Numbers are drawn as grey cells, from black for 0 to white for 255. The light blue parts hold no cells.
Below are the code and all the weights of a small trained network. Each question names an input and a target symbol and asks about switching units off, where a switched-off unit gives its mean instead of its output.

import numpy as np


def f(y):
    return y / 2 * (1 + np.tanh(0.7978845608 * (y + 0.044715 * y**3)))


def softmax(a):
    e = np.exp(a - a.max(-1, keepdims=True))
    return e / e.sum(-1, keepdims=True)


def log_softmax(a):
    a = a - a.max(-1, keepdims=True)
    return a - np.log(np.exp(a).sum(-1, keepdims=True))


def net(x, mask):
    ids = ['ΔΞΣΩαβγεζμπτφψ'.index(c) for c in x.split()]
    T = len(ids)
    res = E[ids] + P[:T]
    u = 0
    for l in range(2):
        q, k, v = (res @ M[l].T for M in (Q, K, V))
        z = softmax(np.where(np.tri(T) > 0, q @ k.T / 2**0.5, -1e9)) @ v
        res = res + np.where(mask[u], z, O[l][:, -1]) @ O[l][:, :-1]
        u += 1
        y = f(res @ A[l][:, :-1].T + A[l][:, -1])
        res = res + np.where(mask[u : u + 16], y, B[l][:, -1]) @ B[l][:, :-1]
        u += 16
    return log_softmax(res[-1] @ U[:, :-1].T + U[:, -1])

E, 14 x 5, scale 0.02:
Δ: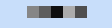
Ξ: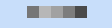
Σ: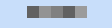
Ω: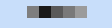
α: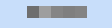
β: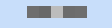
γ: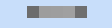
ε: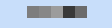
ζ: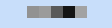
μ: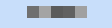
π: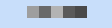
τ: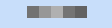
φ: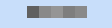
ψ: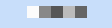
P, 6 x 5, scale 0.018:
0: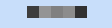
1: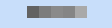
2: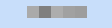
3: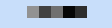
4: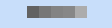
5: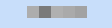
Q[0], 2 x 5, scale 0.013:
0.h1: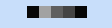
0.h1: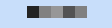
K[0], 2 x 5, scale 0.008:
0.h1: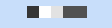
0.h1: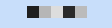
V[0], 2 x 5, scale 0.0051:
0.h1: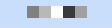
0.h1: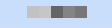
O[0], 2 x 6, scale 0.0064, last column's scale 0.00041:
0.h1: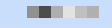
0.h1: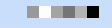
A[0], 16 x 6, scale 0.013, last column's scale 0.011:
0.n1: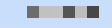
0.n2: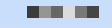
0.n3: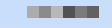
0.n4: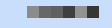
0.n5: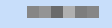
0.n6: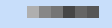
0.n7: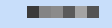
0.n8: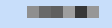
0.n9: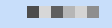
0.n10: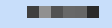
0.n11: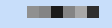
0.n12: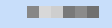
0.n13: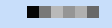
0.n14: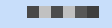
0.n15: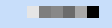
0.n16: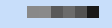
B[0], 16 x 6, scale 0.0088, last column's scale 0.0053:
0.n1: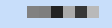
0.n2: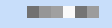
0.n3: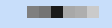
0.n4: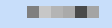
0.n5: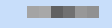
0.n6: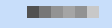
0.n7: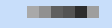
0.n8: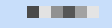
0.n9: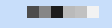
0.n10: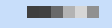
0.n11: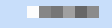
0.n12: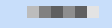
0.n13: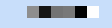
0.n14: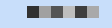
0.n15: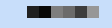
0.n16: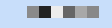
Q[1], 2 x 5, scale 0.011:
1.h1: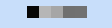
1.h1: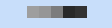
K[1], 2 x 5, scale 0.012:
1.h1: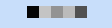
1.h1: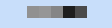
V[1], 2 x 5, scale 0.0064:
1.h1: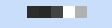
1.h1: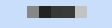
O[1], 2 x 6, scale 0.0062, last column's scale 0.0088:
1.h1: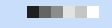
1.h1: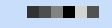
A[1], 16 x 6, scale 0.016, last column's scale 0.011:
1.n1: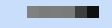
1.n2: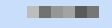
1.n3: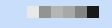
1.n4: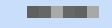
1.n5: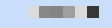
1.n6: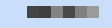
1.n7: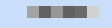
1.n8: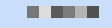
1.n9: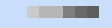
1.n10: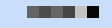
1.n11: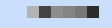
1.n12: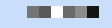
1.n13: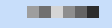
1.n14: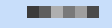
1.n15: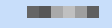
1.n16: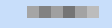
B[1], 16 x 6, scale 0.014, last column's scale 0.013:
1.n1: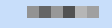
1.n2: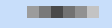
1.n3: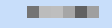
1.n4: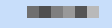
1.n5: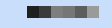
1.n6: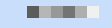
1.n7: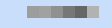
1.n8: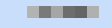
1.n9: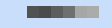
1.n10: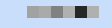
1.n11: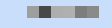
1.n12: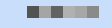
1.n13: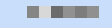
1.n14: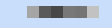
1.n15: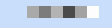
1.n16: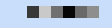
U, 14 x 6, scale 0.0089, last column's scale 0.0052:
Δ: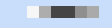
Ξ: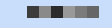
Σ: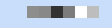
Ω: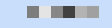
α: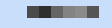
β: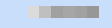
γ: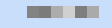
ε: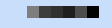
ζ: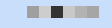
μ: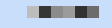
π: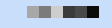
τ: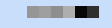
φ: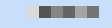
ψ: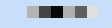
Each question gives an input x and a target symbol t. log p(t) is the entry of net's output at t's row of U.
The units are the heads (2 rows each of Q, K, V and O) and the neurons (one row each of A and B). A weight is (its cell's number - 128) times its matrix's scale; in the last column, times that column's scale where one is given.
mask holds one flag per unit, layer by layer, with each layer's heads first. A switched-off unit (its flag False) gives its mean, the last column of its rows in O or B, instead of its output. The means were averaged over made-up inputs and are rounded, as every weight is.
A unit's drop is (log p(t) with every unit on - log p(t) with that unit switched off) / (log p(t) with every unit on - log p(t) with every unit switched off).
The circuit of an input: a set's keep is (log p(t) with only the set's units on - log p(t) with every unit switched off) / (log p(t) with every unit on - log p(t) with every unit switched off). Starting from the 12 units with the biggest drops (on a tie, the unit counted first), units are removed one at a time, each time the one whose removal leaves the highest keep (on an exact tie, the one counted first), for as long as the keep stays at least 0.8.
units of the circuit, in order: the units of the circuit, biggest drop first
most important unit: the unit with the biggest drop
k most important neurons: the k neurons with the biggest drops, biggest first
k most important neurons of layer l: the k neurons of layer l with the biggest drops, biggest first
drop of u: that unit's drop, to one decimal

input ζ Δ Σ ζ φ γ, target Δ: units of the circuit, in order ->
(0.h1, 1.h1, 0.n12)
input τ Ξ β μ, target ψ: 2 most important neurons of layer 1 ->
(1.n6, 1.n15)
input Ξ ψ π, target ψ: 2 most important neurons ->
(0.n3, 1.n15)
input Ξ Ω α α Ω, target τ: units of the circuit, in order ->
(1.n10, 1.h1)
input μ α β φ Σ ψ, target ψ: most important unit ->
0.n15
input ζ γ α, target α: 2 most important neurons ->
(1.n5, 0.n9)
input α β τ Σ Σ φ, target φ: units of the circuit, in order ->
(0.h1, 1.n15, 1.n6)
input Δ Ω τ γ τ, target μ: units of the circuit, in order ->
(0.n13, 0.h1)
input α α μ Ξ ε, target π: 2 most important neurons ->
(0.n9, 1.n7)
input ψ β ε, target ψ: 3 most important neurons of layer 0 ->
(0.n1, 0.n3, 0.n12)
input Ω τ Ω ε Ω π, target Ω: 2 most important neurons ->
(1.n16, 0.n13)
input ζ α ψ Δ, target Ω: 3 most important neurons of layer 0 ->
(0.n8, 0.n16, 0.n10)
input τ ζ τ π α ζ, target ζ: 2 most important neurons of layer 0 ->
(0.n15, 0.n1)
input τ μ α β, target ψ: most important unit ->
1.h1
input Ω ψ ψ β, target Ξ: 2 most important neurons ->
(1.n6, 1.n4)
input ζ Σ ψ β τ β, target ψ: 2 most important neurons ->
(0.n1, 0.n3)
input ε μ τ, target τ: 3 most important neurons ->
(1.n3, 0.n12, 0.n9)
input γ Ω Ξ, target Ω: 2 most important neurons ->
(0.n13, 1.n16)
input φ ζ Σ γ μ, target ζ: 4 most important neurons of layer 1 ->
(1.n10, 1.n6, 1.n4, 1.n5)
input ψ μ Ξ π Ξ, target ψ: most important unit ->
0.n13
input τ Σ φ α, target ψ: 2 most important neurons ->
(1.n6, 1.n15)
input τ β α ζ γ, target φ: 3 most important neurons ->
(1.n15, 0.n2, 0.n9)
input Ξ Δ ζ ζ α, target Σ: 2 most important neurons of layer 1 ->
(1.n15, 1.n10)
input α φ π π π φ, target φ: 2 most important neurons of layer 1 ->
(1.n15, 1.n10)
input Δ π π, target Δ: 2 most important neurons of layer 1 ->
(1.n6, 1.n5)
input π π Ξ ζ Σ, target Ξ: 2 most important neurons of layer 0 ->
(0.n13, 0.n9)
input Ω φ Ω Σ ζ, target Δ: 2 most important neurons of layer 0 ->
(0.n7, 0.n4)
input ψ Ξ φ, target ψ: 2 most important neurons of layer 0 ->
(0.n1, 0.n12)
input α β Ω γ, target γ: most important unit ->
1.h1
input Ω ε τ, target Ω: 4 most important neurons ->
(0.n13, 1.n16, 1.n14, 0.n14)
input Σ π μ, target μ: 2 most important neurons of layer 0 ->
(0.n9, 0.n13)
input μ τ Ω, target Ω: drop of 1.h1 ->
0.3
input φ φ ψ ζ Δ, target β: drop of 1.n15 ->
0.1
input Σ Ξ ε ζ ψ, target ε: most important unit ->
1.n5
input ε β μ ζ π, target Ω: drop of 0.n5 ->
0.0
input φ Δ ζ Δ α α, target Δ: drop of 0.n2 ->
0.1
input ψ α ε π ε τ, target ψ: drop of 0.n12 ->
0.3
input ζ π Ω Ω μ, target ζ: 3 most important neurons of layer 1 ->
(1.n10, 1.n6, 1.n4)
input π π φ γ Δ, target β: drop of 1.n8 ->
0.3
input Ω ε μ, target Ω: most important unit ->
0.h1
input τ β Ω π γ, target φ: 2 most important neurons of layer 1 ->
(1.n15, 1.n14)
